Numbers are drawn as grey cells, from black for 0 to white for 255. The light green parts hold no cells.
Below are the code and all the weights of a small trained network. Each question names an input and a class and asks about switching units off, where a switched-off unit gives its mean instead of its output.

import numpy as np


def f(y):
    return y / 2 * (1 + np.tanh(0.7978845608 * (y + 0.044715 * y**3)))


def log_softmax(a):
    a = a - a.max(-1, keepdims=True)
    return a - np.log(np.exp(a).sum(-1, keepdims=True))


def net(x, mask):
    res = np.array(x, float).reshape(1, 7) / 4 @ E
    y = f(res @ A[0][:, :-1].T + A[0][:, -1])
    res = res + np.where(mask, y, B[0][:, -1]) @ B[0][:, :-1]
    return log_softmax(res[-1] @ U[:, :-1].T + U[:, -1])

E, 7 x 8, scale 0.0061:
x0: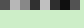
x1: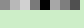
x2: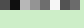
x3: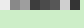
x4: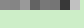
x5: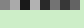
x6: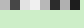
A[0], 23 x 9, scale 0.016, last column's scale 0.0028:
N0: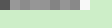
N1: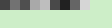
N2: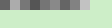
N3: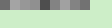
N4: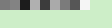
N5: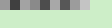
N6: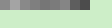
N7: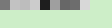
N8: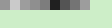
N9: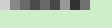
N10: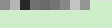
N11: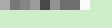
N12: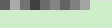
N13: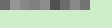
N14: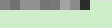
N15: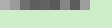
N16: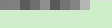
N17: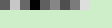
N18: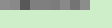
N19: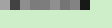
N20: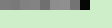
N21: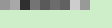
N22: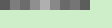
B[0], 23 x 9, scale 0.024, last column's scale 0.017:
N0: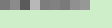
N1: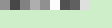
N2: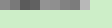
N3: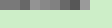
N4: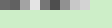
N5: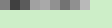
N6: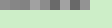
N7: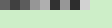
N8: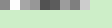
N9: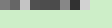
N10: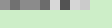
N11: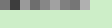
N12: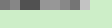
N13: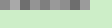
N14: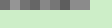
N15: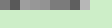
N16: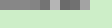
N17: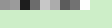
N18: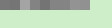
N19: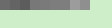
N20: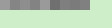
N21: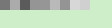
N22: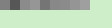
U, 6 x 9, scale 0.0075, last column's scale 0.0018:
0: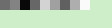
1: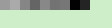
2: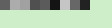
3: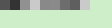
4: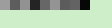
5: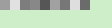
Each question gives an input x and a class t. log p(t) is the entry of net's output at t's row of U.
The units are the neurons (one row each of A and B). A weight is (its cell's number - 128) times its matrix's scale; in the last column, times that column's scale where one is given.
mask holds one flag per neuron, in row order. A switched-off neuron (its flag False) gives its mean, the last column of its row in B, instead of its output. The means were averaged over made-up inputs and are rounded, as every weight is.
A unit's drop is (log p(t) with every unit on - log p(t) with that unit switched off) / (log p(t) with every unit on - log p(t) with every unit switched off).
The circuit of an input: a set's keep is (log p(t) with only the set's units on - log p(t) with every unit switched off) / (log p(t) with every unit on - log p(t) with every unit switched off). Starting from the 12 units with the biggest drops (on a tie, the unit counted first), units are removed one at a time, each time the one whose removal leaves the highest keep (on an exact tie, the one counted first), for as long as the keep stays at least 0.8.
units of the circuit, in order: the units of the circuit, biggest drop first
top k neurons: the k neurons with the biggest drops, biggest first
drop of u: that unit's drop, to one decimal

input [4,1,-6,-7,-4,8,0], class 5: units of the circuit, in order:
[N8]
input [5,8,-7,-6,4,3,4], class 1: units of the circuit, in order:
[N8 N7]
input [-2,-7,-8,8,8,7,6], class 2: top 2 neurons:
[N9 N8]
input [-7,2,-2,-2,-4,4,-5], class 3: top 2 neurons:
[N4 N17]
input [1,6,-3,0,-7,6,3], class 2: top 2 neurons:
[N1 N8]
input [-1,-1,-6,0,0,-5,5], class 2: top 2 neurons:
[N1 N17]
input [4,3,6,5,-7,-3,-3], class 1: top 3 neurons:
[N21 N10 N4]
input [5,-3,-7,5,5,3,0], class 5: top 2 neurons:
[N8 N21]
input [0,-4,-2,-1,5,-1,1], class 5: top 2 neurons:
[N17 N7]
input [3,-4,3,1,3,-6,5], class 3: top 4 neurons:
[N17 N21 N12 N2]
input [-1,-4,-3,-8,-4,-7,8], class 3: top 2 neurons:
[N17 N21]
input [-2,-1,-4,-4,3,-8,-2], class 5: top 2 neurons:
[N17 N7]
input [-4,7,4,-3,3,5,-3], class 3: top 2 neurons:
[N4 N7]
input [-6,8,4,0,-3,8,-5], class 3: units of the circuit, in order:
[N4]
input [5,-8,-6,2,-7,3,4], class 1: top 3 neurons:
[N8 N4 N9]
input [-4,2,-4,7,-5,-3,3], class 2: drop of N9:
0.1
